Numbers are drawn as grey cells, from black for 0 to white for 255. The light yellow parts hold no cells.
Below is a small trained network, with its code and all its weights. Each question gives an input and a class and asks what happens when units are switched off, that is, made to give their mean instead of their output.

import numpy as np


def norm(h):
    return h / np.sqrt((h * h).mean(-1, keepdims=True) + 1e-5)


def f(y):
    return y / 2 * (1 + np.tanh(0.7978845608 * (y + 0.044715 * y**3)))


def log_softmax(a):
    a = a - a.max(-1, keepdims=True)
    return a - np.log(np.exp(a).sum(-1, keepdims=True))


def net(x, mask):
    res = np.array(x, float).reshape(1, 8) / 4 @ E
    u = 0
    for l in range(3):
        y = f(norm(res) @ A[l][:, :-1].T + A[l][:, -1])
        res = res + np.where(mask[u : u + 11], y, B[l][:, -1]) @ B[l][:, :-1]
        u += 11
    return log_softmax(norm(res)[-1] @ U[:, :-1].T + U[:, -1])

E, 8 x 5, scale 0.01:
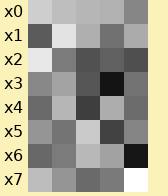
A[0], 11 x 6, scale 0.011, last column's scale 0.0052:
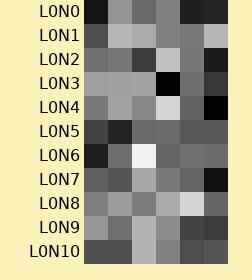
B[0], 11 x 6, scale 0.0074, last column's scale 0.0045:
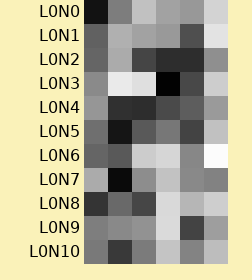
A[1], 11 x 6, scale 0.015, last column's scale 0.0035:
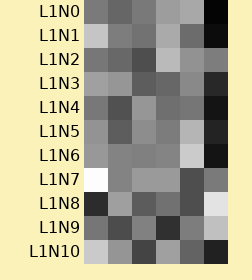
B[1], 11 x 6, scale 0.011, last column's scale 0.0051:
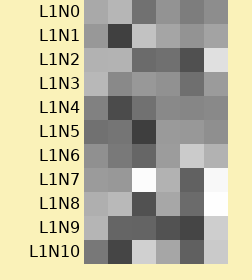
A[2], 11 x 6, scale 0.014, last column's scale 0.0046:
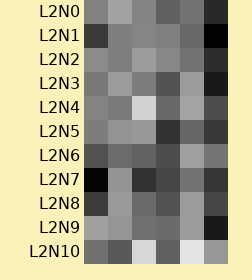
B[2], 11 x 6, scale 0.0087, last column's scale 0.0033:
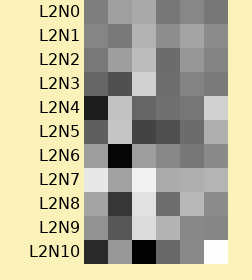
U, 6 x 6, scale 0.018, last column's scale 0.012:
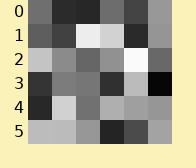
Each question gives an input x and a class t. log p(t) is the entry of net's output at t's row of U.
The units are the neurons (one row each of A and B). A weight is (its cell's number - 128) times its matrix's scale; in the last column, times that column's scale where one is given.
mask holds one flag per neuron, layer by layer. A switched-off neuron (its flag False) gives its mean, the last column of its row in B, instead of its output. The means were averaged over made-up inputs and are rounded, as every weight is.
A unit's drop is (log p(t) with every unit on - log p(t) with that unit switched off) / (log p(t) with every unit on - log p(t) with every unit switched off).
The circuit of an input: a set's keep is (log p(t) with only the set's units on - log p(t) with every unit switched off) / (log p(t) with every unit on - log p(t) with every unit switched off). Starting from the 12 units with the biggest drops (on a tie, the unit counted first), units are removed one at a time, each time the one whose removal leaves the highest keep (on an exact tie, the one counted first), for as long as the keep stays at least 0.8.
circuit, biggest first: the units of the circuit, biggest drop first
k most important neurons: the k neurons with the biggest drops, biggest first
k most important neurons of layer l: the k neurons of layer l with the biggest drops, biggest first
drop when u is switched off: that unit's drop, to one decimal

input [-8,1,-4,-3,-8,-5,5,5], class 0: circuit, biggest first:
L1N7; L2N10
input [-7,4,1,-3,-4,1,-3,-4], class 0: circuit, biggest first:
L1N7
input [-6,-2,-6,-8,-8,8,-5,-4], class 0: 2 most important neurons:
L2N10; L1N7
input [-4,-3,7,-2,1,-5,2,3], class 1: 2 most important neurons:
L1N10; L0N8
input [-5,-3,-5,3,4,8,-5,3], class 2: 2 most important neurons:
L2N7; L1N7
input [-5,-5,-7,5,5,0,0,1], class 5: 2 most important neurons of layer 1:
L1N8; L1N9
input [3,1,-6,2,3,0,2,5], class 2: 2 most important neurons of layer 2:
L2N4; L2N10
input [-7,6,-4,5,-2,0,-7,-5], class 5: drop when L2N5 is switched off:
0.2
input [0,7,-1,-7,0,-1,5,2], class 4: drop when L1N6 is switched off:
-0.2
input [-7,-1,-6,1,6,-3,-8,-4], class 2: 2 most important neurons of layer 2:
L2N7; L2N8
